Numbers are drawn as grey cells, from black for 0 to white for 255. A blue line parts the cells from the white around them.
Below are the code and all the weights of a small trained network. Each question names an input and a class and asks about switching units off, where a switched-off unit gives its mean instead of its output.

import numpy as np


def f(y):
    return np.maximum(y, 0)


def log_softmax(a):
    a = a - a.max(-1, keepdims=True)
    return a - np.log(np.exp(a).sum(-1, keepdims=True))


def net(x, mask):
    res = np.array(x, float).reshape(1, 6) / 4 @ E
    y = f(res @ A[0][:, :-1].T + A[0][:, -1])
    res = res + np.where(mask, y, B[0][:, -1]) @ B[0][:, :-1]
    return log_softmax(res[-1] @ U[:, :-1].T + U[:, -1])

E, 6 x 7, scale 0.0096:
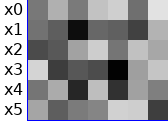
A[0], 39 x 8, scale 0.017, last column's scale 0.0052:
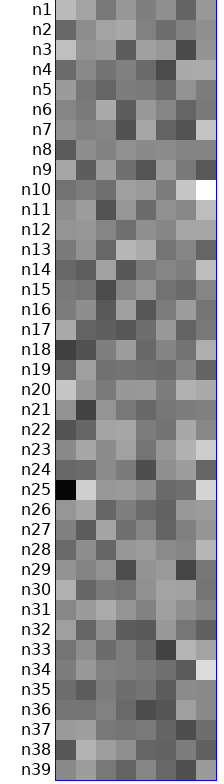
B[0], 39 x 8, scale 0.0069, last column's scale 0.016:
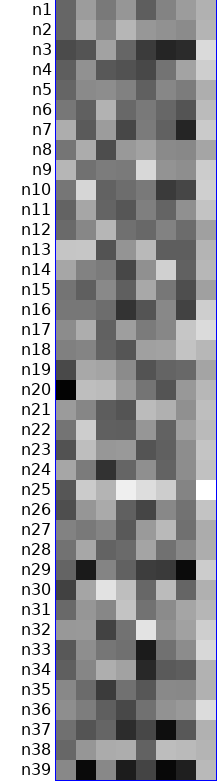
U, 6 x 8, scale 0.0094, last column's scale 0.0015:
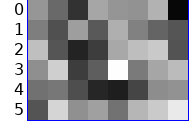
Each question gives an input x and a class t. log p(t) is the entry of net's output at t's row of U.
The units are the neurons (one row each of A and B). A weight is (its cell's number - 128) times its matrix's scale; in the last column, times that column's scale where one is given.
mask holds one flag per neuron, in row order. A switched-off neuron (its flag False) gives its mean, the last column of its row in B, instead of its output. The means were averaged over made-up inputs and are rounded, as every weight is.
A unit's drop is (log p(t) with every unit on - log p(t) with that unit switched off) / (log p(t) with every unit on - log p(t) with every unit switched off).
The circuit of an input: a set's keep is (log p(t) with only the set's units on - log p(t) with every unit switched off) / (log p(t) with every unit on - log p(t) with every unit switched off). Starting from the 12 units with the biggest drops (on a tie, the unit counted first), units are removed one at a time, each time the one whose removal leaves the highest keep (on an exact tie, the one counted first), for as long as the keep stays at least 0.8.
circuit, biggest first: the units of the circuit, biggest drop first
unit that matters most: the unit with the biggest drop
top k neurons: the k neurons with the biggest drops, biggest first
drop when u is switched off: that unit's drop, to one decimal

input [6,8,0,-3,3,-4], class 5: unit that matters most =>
n25
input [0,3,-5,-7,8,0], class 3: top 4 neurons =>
(n25 n13 n3 n29)
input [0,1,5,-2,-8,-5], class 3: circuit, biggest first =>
(n22 n3)
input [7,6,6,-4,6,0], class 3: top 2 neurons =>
(n13 n10)
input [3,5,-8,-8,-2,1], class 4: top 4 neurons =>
(n39 n37 n9 n34)
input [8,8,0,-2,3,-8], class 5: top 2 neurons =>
(n25 n39)
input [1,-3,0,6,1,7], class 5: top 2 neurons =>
(n30 n39)
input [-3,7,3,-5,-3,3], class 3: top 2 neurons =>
(n3 n29)
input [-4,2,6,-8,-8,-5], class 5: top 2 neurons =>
(n25 n38)
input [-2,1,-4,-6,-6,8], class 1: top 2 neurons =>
(n33 n4)
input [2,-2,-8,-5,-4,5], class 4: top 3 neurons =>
(n3 n37 n39)
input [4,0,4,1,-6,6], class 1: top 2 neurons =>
(n25 n17)
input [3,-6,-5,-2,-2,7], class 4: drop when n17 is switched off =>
-0.1
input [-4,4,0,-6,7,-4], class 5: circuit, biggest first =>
(n25)
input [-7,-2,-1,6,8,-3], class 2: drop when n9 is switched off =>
0.2
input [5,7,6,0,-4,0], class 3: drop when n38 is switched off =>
0.2
